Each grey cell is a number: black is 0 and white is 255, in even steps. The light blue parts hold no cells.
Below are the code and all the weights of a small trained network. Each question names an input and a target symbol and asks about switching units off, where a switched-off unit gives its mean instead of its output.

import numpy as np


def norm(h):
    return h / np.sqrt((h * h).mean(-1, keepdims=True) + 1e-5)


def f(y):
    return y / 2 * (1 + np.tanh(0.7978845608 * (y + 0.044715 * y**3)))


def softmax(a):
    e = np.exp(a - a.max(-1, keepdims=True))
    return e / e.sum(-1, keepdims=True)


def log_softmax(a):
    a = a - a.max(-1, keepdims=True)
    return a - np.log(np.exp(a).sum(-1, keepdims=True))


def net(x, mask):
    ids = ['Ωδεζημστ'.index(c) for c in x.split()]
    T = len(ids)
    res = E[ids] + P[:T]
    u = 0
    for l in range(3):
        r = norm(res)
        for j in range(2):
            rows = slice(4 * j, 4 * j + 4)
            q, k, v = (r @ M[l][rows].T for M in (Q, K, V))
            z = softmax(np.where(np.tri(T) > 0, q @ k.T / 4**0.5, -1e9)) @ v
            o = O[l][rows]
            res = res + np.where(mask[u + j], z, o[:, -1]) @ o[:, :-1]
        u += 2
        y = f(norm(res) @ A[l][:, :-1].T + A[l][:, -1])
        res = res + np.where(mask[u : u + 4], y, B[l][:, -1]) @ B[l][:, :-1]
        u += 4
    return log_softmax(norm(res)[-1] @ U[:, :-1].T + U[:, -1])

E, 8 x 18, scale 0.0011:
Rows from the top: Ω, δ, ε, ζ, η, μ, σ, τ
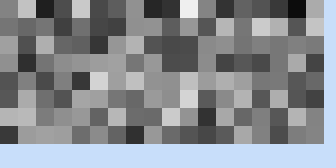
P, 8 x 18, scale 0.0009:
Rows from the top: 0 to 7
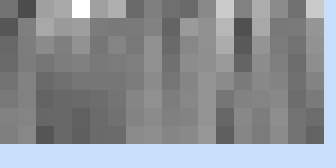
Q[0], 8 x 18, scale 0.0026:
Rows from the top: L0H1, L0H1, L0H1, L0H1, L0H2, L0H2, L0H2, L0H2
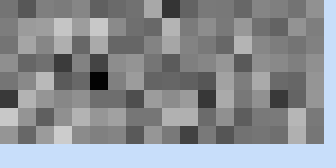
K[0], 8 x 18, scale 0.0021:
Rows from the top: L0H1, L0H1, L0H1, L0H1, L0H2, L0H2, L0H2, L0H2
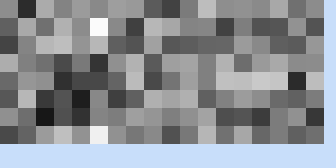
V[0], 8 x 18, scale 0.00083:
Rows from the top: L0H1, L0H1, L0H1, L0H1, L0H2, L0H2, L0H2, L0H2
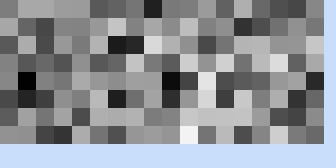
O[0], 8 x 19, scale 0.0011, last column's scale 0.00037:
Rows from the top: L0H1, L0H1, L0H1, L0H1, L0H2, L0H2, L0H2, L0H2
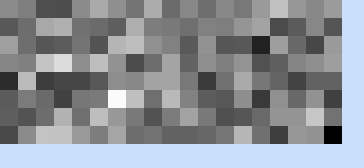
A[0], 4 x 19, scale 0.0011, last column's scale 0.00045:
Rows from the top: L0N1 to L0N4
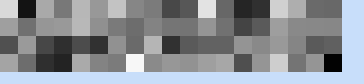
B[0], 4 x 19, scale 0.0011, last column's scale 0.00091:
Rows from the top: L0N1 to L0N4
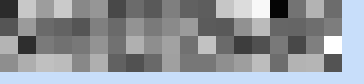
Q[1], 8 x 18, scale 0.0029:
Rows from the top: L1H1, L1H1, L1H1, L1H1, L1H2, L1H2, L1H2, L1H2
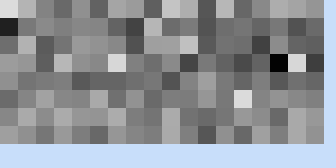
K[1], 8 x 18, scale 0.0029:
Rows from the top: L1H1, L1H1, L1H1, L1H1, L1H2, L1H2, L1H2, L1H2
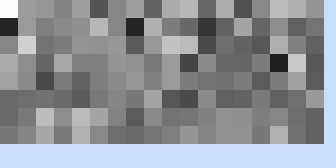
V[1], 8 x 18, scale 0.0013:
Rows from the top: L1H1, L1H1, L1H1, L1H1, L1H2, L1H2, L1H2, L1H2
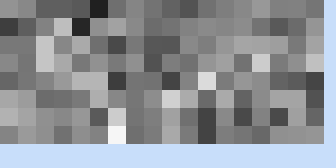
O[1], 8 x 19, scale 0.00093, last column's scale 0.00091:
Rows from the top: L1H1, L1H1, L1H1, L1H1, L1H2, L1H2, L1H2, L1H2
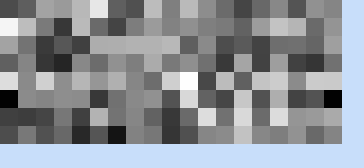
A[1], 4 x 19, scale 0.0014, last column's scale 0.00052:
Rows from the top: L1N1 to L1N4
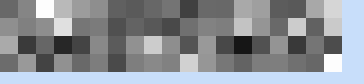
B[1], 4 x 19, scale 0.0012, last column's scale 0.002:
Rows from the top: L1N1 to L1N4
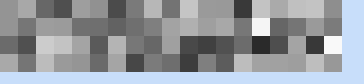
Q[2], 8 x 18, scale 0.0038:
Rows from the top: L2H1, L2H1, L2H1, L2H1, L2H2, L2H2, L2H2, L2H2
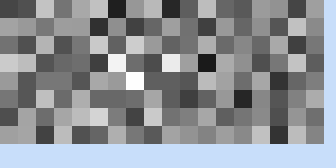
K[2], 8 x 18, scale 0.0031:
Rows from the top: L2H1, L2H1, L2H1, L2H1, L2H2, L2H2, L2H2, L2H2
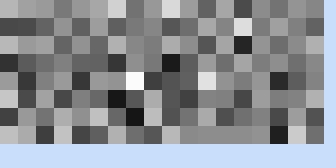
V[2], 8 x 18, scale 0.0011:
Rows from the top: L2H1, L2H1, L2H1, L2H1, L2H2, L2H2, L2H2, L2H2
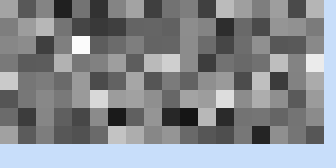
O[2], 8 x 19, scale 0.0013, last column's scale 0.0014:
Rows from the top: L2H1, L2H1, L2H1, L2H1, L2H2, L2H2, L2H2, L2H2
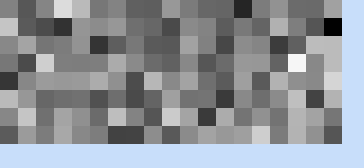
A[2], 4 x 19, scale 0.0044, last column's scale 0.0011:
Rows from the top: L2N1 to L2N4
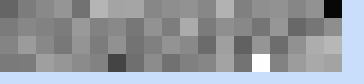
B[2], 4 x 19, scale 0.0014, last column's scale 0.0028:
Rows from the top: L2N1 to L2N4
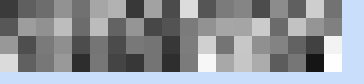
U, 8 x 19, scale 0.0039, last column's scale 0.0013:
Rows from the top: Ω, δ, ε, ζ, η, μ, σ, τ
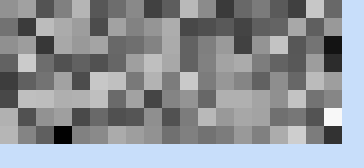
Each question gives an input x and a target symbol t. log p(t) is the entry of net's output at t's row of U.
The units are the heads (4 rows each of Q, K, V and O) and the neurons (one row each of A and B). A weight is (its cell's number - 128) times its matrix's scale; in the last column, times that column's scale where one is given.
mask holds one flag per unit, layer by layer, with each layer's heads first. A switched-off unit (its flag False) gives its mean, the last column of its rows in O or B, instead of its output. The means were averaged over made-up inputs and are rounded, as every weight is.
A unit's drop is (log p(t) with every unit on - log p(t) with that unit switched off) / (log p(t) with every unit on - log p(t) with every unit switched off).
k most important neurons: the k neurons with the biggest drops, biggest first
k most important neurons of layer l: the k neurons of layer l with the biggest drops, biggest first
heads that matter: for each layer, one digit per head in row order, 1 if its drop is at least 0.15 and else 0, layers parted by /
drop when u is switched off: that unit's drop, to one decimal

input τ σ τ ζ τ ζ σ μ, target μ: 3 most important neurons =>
[L2N2; L2N4; L2N3]
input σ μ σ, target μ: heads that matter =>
01 / 11 / 11
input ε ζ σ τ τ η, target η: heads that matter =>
00 / 00 / 00
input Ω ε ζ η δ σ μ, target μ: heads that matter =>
00 / 00 / 00
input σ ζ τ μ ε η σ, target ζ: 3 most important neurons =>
[L2N4; L1N3; L2N3]
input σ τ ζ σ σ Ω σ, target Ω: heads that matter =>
01 / 00 / 11
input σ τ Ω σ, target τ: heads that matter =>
01 / 11 / 11
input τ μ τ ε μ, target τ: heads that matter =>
01 / 00 / 01
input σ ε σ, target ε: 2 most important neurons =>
[L2N4; L1N3]
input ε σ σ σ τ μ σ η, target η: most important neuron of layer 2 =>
[L2N4]
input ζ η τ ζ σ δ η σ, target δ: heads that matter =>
00 / 01 / 11
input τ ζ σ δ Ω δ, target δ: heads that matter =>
00 / 10 / 00
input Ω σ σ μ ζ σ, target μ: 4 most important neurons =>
[L2N2; L2N4; L2N3; L1N3]
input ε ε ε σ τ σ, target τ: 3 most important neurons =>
[L2N4; L2N3; L1N3]
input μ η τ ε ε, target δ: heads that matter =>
00 / 10 / 00
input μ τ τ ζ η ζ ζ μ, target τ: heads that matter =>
00 / 00 / 11
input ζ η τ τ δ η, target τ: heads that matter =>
00 / 10 / 11
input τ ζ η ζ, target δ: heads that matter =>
01 / 00 / 00
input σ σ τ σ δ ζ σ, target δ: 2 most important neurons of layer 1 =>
[L1N1; L1N2]
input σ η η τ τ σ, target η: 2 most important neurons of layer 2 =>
[L2N1; L2N4]
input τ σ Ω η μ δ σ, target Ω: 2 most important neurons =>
[L2N4; L1N3]
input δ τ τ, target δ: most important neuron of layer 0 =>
[L0N3]
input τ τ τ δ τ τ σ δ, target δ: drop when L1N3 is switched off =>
1.0
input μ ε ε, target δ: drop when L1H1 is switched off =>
2.1
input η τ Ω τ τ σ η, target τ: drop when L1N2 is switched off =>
0.0
